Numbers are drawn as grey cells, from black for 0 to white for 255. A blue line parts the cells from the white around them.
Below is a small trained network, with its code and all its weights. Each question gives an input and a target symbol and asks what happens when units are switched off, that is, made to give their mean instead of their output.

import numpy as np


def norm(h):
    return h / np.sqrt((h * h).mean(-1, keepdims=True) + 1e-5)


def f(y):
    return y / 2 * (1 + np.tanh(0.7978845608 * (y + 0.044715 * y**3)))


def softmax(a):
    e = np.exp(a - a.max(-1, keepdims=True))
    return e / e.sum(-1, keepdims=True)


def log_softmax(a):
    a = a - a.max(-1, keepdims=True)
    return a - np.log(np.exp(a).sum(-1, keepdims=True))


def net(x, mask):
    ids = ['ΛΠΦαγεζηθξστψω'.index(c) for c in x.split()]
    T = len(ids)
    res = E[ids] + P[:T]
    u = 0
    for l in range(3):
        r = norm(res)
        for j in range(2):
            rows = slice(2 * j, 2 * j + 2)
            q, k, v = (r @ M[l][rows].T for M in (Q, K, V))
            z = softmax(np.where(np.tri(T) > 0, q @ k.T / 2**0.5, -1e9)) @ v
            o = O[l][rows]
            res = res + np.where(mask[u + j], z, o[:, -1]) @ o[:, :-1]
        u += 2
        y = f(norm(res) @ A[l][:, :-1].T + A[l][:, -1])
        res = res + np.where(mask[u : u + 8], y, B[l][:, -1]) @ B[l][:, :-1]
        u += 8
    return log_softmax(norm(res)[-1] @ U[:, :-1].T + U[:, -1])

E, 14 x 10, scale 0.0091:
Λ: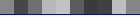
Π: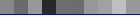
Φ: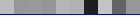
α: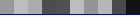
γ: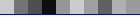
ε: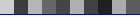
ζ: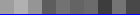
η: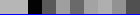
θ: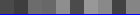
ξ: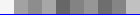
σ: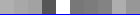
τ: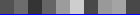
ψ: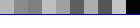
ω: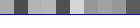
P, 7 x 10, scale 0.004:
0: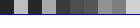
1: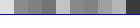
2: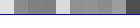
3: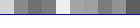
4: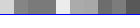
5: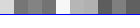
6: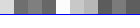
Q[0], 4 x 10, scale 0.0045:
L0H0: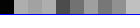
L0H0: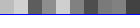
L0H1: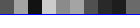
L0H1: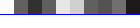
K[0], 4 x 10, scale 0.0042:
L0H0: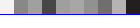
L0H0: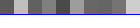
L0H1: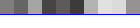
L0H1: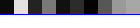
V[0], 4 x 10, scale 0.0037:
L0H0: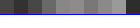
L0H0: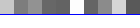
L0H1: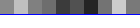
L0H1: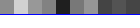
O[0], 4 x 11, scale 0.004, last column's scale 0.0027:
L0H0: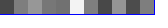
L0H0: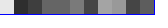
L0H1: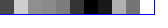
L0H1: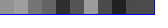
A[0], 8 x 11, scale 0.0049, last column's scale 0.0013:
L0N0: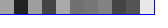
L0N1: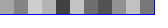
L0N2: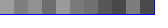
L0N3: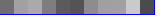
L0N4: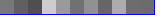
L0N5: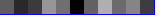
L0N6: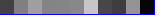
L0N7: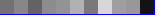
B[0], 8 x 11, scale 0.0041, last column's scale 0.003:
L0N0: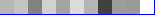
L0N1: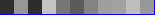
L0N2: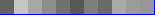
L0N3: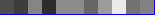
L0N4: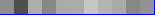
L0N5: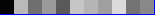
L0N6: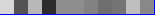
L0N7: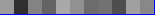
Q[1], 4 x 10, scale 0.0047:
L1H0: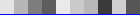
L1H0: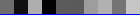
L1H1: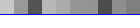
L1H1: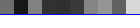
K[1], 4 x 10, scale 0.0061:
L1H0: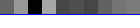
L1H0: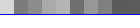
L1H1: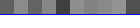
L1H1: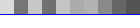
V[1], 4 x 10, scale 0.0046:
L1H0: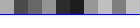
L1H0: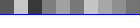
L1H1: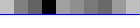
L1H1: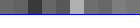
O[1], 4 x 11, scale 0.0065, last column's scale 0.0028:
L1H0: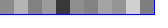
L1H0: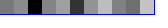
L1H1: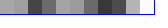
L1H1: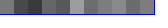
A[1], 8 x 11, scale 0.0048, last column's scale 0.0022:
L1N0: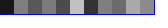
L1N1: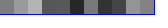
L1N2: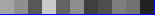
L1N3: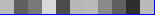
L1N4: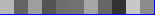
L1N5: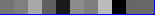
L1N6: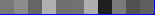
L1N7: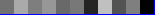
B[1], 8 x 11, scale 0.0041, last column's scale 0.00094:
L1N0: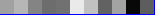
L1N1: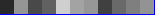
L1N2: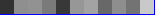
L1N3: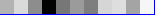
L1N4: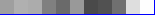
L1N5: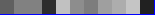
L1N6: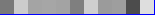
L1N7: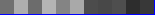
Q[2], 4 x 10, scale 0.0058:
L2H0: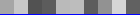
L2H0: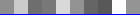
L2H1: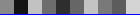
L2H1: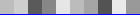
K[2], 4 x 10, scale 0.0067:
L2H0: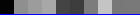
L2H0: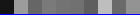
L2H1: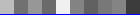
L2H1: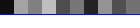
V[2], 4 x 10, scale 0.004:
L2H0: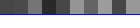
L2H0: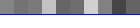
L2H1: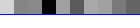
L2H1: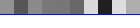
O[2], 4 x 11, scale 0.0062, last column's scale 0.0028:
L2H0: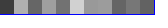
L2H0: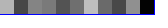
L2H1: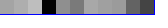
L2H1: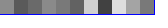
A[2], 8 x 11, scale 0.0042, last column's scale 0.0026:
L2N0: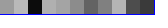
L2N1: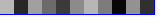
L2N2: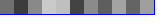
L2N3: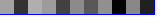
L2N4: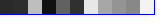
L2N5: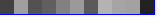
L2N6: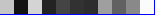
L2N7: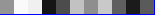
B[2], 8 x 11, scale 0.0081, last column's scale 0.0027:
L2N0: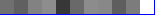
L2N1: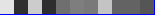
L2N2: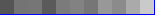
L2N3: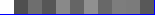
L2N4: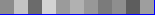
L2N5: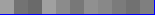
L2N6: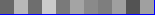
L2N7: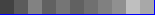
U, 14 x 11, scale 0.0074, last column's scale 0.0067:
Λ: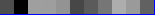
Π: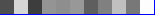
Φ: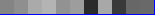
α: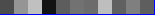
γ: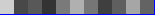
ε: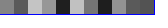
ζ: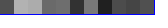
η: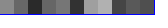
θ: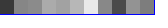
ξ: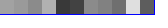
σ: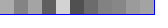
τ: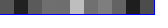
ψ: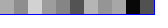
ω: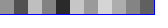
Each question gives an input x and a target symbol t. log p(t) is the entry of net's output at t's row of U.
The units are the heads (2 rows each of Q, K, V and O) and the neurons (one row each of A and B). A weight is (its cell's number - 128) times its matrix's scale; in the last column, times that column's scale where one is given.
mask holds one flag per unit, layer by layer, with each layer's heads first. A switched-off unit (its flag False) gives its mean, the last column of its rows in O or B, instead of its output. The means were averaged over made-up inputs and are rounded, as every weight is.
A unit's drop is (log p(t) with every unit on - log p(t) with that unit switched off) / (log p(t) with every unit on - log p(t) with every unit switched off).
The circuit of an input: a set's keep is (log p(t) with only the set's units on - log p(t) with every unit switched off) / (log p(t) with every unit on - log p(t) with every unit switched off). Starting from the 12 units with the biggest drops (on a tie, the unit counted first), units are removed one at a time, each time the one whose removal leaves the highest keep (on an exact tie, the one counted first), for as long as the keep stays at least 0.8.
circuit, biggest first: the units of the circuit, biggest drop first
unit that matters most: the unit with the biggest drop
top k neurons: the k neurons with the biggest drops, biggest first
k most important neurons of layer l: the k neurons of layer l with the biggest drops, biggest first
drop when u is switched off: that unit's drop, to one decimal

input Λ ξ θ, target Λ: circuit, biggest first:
L2H1, L2H0
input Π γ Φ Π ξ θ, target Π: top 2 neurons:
L0N0, L0N5
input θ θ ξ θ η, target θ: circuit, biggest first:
L0H0, L2H0, L0H1
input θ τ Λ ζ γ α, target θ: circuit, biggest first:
L0H0, L0H1
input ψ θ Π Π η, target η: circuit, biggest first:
L1H0, L2N0
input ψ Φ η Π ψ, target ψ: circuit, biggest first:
L1H1, L2H0
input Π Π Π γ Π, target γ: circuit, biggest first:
L1H1, L0H0
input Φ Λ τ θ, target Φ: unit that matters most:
L2H1
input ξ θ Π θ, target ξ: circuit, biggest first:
L1H0, L0N0, L2H0
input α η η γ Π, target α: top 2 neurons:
L2N7, L0N0
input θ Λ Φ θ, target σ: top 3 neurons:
L0N6, L2N1, L2N0
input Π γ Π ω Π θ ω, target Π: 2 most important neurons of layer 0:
L0N1, L0N3
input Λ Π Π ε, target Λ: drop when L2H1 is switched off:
0.4
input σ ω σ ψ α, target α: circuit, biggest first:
L2N7
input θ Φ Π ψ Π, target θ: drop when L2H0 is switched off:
0.3
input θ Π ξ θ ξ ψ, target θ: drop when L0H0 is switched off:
0.7
